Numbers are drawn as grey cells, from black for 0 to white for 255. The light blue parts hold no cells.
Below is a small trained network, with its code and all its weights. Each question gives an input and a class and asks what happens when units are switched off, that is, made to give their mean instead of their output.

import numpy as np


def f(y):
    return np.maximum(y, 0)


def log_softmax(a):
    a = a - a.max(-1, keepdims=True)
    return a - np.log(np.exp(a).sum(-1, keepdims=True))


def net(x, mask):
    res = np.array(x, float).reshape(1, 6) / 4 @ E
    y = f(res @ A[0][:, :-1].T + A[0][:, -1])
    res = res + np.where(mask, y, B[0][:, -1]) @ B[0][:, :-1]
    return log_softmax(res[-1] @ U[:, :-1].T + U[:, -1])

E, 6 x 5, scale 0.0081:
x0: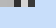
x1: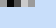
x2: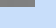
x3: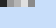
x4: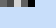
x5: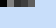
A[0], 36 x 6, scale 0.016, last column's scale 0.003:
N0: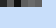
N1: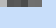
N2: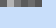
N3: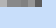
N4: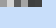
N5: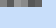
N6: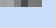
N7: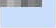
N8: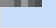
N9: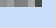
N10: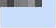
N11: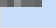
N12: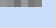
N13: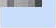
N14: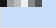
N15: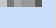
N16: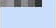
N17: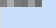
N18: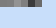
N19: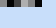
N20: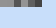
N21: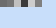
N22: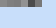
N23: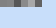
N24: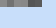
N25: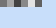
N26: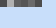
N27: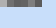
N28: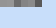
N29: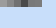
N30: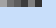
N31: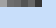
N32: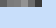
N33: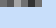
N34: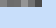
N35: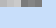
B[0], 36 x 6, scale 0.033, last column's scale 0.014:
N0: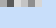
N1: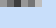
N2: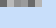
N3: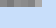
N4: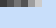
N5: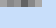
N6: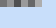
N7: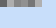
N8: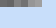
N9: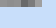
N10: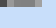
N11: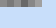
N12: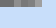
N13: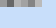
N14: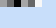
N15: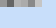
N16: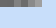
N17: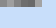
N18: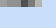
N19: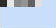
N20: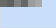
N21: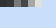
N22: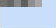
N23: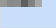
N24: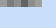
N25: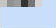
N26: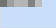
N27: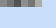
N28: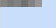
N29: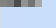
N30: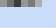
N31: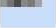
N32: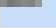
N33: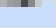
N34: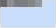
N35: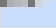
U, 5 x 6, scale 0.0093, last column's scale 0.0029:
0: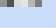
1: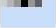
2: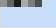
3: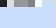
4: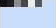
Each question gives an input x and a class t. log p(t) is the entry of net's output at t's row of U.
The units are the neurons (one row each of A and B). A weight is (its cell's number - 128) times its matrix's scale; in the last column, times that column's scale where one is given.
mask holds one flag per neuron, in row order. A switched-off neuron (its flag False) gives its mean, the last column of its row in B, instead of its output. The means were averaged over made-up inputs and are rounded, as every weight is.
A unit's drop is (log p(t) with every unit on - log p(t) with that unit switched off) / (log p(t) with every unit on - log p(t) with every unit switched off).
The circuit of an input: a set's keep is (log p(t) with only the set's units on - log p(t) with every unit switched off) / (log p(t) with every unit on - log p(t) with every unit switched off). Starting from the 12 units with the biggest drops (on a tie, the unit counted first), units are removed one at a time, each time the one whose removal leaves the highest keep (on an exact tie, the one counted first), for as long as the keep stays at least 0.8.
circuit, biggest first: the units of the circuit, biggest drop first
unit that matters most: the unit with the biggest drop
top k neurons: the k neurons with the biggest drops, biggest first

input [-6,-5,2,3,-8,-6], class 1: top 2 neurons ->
[N25; N0]
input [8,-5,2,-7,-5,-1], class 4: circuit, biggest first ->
[N4]
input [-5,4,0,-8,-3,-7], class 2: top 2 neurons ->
[N1; N0]
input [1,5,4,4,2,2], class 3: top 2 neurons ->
[N19; N1]
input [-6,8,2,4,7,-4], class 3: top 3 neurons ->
[N19; N25; N10]
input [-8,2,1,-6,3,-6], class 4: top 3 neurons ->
[N21; N14; N0]
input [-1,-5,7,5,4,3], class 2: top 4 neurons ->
[N14; N19; N25; N35]
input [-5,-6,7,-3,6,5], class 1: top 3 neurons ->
[N33; N19; N18]
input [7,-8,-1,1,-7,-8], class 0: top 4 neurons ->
[N35; N19; N15; N13]
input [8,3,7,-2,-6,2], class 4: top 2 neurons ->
[N4; N20]
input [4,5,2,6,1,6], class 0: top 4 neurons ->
[N0; N1; N30; N6]
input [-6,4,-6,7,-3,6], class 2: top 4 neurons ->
[N14; N35; N15; N13]
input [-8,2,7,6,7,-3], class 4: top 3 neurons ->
[N21; N25; N10]
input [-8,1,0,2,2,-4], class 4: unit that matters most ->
N21
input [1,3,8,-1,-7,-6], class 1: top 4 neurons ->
[N25; N0; N23; N26]
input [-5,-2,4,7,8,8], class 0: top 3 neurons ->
[N0; N26; N25]
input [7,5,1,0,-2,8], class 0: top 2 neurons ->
[N0; N21]
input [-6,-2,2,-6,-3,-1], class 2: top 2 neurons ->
[N30; N4]
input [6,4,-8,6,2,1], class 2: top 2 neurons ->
[N14; N21]
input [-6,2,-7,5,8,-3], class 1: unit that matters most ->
N33
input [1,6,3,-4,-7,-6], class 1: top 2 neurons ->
[N25; N0]
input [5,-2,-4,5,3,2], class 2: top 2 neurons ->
[N14; N21]
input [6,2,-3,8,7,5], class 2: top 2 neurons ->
[N14; N25]
